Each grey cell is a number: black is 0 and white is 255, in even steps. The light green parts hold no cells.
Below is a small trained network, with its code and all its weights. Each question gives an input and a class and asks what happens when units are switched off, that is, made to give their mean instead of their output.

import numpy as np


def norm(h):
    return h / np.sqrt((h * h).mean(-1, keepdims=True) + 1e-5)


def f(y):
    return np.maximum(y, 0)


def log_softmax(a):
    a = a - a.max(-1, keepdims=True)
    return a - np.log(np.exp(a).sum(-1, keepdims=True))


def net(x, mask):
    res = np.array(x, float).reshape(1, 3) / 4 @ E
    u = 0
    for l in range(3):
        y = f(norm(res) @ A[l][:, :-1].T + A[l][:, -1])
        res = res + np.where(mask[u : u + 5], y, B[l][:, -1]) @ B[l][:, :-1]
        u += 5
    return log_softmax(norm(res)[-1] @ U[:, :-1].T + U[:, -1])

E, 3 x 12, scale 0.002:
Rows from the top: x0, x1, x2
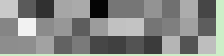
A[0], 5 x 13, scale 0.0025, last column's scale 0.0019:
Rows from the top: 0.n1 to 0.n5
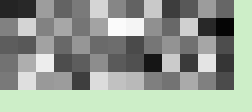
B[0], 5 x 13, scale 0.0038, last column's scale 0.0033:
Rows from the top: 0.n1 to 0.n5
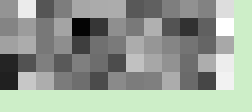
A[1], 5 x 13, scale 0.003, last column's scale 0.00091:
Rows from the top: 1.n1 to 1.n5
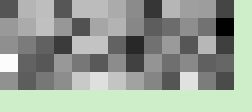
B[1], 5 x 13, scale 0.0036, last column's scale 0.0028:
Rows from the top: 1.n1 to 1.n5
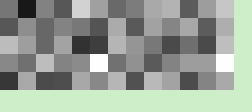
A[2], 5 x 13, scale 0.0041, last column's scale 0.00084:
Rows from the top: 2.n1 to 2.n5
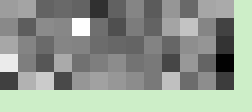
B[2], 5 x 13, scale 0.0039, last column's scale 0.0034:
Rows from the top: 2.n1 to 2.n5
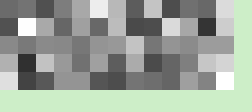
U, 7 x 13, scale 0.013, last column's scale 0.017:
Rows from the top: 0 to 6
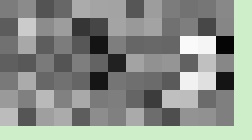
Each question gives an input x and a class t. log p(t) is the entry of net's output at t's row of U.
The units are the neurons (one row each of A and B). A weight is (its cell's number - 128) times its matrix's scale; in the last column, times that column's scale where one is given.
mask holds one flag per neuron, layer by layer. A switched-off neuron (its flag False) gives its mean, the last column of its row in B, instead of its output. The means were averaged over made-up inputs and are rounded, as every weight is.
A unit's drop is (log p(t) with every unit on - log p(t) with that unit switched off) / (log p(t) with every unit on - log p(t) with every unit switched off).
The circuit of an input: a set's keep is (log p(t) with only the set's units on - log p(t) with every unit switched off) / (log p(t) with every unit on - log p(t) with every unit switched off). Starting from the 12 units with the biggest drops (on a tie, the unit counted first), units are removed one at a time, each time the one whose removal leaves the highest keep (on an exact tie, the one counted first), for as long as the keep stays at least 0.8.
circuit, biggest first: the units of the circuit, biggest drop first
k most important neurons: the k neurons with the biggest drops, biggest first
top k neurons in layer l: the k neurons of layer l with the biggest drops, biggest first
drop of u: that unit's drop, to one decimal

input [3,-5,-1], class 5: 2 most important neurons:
(0.n2; 2.n2)
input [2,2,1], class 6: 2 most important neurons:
(0.n5; 0.n4)
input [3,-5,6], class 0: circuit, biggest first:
(2.n1)
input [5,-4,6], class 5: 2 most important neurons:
(0.n2; 2.n2)
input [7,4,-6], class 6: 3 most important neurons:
(2.n4; 0.n5; 0.n4)
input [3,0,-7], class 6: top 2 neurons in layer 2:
(2.n4; 2.n2)
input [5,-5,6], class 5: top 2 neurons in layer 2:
(2.n2; 2.n3)
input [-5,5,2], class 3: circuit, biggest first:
(0.n4; 2.n5)
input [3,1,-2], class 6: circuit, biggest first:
(0.n5; 2.n4)
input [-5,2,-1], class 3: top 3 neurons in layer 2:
(2.n5; 2.n2; 2.n1)
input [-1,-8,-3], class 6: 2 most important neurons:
(1.n3; 2.n4)
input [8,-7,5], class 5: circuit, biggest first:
(2.n2; 0.n2)
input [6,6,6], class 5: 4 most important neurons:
(0.n2; 0.n4; 0.n5; 1.n3)
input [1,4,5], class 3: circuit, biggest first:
(0.n4)
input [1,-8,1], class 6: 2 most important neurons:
(1.n3; 0.n5)
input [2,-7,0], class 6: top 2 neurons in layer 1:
(1.n3; 1.n1)
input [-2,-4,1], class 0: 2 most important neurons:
(0.n1; 2.n1)
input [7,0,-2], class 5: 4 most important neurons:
(0.n2; 2.n2; 1.n4; 1.n3)
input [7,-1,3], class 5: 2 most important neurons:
(2.n2; 0.n2)
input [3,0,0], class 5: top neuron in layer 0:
(0.n2)
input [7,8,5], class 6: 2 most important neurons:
(0.n5; 2.n4)
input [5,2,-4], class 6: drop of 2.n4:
0.2
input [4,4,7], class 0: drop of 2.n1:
0.8
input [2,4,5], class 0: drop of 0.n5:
0.2
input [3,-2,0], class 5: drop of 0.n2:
1.0
